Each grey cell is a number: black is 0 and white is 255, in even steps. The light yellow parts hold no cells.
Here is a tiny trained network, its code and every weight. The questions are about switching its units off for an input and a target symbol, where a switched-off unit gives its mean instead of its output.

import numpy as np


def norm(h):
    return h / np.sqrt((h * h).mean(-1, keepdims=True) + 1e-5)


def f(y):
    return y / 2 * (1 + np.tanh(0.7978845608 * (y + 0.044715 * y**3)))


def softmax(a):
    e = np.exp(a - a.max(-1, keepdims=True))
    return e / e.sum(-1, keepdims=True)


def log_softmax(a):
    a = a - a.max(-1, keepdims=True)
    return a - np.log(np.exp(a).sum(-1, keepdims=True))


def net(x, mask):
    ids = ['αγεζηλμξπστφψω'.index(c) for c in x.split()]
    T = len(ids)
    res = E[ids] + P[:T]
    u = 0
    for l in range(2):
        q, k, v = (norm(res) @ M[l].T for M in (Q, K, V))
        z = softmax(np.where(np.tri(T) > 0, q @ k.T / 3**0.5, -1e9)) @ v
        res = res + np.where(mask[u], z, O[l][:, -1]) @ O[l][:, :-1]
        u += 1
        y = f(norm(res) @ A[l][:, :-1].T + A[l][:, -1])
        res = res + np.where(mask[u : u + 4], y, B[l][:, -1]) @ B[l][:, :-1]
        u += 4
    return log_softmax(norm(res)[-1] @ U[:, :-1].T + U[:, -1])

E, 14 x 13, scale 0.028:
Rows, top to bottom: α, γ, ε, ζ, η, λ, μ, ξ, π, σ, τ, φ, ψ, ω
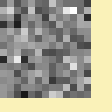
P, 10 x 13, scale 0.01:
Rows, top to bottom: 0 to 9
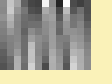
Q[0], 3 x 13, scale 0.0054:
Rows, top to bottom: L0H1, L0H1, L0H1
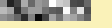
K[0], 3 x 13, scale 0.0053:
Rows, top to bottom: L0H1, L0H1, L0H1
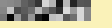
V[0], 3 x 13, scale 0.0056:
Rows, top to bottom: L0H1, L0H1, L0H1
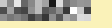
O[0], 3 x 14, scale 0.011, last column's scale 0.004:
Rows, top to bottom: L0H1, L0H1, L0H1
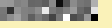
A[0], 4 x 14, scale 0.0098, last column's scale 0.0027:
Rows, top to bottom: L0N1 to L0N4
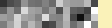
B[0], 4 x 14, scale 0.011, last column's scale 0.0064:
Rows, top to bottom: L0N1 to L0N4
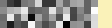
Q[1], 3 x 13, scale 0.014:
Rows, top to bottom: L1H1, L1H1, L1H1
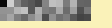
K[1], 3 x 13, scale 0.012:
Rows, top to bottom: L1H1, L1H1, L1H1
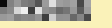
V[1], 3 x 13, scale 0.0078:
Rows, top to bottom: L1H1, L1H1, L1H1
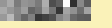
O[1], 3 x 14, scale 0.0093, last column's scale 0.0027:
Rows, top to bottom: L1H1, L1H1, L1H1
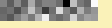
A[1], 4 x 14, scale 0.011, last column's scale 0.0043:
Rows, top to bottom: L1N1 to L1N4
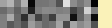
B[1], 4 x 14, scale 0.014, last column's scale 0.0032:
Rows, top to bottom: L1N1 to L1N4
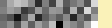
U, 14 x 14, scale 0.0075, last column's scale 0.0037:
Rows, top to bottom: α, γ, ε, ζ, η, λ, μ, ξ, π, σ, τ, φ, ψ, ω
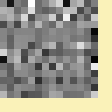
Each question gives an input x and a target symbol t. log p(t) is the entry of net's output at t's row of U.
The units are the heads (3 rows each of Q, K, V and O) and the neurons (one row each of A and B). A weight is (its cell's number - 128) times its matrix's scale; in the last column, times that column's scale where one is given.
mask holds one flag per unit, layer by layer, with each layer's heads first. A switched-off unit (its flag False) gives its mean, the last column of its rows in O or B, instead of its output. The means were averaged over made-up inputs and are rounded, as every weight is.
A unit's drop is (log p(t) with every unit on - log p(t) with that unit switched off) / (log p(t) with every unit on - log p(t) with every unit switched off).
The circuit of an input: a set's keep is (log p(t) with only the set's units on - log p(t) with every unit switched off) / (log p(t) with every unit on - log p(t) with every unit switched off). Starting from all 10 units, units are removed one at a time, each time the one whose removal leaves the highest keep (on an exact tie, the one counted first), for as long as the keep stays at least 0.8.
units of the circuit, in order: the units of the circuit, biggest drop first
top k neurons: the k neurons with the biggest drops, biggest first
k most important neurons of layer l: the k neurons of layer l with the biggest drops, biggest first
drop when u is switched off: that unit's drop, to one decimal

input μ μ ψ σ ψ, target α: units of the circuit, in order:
L1H1
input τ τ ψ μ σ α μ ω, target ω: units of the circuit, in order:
L1H1, L1N2
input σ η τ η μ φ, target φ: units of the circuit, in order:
L1H1, L1N3
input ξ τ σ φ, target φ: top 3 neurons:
L0N2, L1N3, L1N4
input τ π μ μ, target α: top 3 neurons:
L0N3, L1N4, L0N2
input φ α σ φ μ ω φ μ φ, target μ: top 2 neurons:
L0N4, L1N1
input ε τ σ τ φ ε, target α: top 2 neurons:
L0N3, L1N4
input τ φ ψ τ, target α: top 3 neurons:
L0N3, L1N4, L0N2
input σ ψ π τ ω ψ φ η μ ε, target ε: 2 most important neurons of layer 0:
L0N4, L0N2
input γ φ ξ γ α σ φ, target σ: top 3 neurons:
L0N4, L1N1, L1N4
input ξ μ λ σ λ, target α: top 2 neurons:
L0N4, L1N4
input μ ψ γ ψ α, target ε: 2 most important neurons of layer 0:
L0N2, L0N4
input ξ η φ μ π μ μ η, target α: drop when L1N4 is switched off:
0.0
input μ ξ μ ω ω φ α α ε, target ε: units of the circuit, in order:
L1H1
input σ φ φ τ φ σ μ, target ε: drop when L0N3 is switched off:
0.1
